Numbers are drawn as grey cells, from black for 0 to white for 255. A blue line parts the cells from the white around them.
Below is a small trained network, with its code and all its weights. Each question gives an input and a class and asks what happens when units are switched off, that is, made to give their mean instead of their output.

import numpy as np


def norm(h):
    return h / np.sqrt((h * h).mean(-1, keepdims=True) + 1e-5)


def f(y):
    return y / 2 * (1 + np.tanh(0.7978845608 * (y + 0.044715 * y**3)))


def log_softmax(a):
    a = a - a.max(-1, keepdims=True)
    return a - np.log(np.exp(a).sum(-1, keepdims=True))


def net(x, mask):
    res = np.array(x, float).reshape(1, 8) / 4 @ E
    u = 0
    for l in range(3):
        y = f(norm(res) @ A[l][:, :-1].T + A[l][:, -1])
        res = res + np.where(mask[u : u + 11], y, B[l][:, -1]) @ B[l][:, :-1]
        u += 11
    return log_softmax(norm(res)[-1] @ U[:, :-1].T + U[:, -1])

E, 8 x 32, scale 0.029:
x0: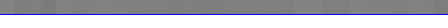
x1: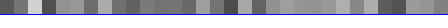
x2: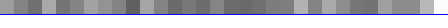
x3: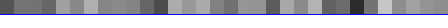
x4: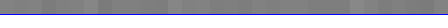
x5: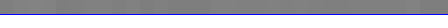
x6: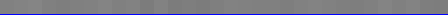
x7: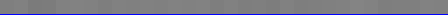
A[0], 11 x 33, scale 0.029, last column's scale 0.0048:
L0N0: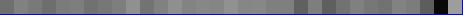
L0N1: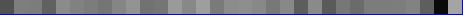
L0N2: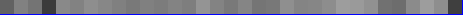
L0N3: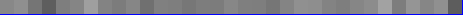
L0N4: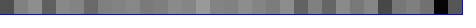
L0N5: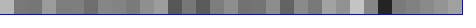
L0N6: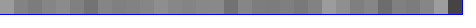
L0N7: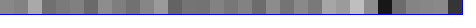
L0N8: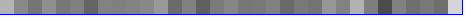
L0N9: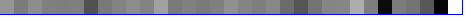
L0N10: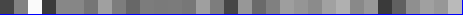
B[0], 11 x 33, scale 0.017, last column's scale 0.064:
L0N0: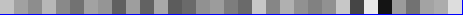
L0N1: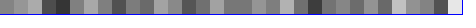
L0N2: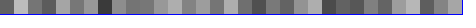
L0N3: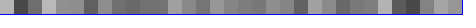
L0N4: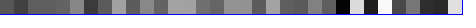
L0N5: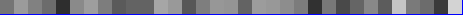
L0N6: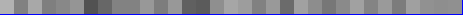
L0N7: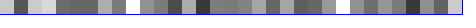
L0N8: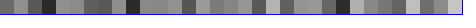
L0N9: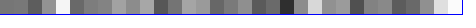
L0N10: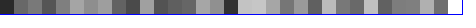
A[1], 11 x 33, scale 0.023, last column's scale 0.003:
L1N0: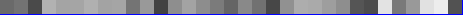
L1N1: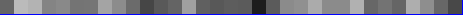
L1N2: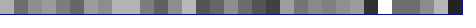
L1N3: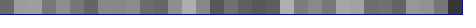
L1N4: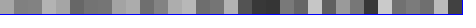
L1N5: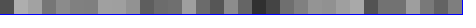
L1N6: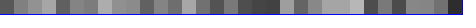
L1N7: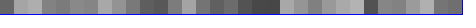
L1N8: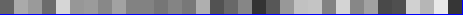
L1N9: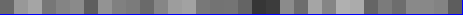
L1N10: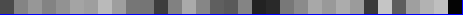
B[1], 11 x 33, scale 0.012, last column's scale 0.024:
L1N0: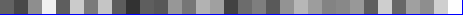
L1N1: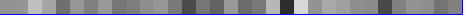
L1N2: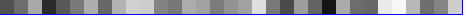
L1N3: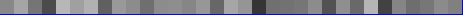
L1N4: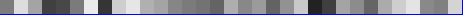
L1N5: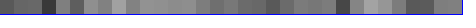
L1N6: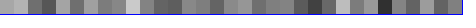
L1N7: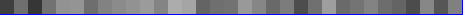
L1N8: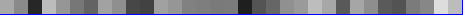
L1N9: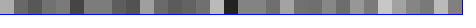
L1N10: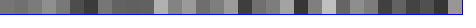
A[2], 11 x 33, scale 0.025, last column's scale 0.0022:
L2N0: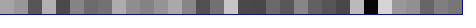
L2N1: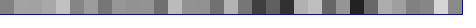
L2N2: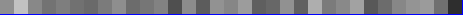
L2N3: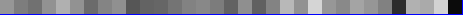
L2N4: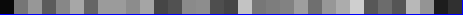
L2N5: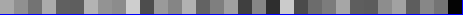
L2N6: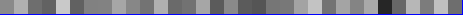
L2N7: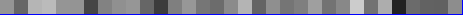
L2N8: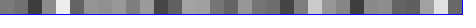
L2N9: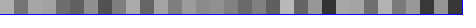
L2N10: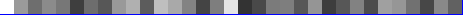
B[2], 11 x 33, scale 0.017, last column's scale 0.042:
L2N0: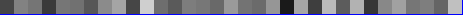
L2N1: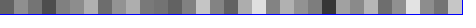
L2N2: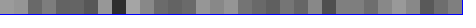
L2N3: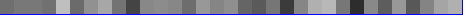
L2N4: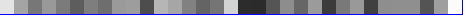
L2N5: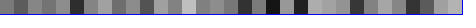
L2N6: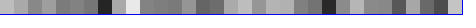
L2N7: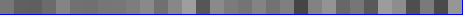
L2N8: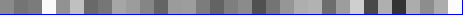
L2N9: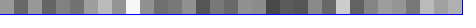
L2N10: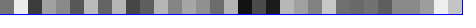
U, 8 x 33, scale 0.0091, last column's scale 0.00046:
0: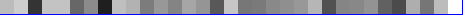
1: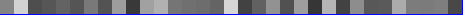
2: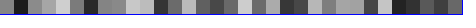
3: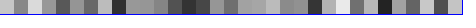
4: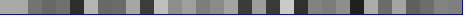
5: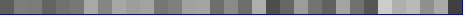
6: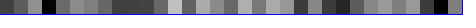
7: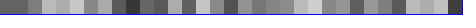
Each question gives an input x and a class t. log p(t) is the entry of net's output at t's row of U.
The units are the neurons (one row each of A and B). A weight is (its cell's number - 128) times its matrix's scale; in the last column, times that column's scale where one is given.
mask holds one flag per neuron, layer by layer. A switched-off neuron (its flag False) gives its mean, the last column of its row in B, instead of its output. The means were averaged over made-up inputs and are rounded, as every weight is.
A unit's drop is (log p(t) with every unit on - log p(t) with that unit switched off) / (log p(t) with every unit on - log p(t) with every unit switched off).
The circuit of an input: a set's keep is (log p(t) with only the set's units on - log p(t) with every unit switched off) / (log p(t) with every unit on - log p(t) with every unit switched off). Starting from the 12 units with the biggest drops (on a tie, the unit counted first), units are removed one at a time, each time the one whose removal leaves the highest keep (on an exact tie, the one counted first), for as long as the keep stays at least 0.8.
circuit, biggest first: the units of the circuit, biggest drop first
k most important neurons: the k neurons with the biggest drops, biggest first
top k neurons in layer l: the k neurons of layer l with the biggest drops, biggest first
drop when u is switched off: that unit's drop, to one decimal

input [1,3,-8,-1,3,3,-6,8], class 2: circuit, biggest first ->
L0N4
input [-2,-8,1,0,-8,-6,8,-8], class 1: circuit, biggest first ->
L0N10, L2N0
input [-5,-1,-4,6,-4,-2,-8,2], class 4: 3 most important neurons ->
L0N10, L0N0, L0N8
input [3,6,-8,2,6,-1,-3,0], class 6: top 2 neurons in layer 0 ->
L0N1, L0N4
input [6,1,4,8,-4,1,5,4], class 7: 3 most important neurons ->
L0N4, L0N7, L1N0
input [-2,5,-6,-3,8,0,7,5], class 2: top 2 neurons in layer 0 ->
L0N9, L0N4
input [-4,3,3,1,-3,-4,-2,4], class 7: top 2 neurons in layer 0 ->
L0N1, L0N5
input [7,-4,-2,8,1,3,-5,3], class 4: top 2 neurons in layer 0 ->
L0N10, L0N9
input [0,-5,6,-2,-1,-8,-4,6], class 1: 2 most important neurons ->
L0N9, L0N10
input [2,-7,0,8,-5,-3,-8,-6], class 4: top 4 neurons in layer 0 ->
L0N9, L0N4, L0N10, L0N8
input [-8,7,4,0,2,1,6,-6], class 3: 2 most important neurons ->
L0N9, L0N7
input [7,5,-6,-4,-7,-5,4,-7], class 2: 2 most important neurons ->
L0N9, L0N4
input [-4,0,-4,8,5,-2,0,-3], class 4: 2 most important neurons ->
L0N10, L0N8
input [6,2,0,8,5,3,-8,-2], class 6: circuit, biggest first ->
L0N9
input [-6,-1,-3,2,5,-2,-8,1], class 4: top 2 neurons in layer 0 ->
L0N0, L0N10
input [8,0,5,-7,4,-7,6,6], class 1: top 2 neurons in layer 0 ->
L0N10, L0N8
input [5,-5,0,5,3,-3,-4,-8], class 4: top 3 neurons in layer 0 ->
L0N9, L0N4, L0N10
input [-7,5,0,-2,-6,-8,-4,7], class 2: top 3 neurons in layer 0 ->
L0N1, L0N7, L0N0
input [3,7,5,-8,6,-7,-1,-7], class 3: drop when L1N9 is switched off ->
0.0
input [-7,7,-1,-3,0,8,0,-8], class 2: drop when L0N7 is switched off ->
0.1
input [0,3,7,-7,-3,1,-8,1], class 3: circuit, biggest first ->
L0N7
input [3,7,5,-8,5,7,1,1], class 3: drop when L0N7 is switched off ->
0.3
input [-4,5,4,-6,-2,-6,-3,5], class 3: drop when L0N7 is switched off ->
0.3
